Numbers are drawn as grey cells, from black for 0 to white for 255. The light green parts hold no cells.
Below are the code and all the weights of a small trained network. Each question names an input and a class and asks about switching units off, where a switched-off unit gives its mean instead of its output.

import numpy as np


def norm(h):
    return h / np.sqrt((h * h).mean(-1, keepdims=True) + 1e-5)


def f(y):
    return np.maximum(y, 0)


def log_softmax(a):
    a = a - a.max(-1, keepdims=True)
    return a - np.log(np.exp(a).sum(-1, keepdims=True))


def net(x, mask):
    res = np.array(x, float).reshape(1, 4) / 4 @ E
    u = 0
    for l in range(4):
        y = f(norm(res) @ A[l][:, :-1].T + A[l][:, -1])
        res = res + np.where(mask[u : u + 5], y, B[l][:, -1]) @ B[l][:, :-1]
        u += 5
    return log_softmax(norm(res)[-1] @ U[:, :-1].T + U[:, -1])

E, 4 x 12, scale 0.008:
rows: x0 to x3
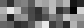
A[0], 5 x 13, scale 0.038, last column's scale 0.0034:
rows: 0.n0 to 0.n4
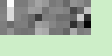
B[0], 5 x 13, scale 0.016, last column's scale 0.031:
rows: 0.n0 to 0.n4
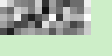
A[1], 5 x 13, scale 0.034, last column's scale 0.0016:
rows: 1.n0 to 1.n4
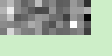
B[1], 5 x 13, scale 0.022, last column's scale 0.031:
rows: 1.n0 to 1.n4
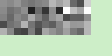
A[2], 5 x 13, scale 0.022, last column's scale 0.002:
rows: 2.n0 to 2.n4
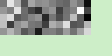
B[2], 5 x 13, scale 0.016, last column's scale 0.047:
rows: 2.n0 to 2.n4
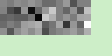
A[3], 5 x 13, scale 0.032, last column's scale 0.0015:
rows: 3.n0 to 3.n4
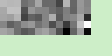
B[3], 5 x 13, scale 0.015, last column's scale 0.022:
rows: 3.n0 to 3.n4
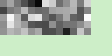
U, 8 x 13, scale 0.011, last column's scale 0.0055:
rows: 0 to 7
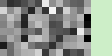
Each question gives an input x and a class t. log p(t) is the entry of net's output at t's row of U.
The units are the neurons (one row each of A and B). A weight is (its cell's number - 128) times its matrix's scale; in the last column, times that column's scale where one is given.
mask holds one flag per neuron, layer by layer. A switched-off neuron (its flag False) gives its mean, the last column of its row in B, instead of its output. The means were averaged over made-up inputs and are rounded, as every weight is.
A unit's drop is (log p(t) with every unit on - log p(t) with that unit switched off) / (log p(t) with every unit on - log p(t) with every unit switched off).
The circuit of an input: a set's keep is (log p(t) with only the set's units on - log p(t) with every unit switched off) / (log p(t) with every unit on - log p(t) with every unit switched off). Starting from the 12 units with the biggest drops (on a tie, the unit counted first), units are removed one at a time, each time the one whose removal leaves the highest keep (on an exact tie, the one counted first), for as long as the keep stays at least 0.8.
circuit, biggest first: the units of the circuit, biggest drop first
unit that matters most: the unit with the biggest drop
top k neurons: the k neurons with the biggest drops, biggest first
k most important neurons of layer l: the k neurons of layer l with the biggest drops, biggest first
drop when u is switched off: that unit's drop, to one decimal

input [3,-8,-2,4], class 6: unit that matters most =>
0.n2
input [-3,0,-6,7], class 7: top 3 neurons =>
0.n4, 0.n2, 0.n0
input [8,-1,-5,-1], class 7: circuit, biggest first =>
0.n2, 1.n1
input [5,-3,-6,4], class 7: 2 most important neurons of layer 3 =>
3.n0, 3.n3
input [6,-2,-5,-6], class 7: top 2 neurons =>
0.n2, 1.n1
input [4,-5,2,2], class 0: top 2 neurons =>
0.n0, 0.n1
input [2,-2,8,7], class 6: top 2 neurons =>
0.n0, 0.n2
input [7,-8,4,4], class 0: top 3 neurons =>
0.n0, 0.n1, 2.n3
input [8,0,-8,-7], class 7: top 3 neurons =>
0.n2, 1.n1, 2.n3
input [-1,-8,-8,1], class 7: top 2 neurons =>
0.n0, 1.n1
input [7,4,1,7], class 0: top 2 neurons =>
0.n3, 0.n0
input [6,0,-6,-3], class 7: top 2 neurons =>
0.n2, 1.n1
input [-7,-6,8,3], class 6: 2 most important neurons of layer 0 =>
0.n2, 0.n0
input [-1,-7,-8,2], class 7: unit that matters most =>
0.n0
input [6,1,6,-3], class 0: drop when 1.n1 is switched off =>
0.2
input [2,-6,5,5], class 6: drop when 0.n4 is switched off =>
0.0
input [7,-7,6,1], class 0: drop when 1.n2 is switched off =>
0.1
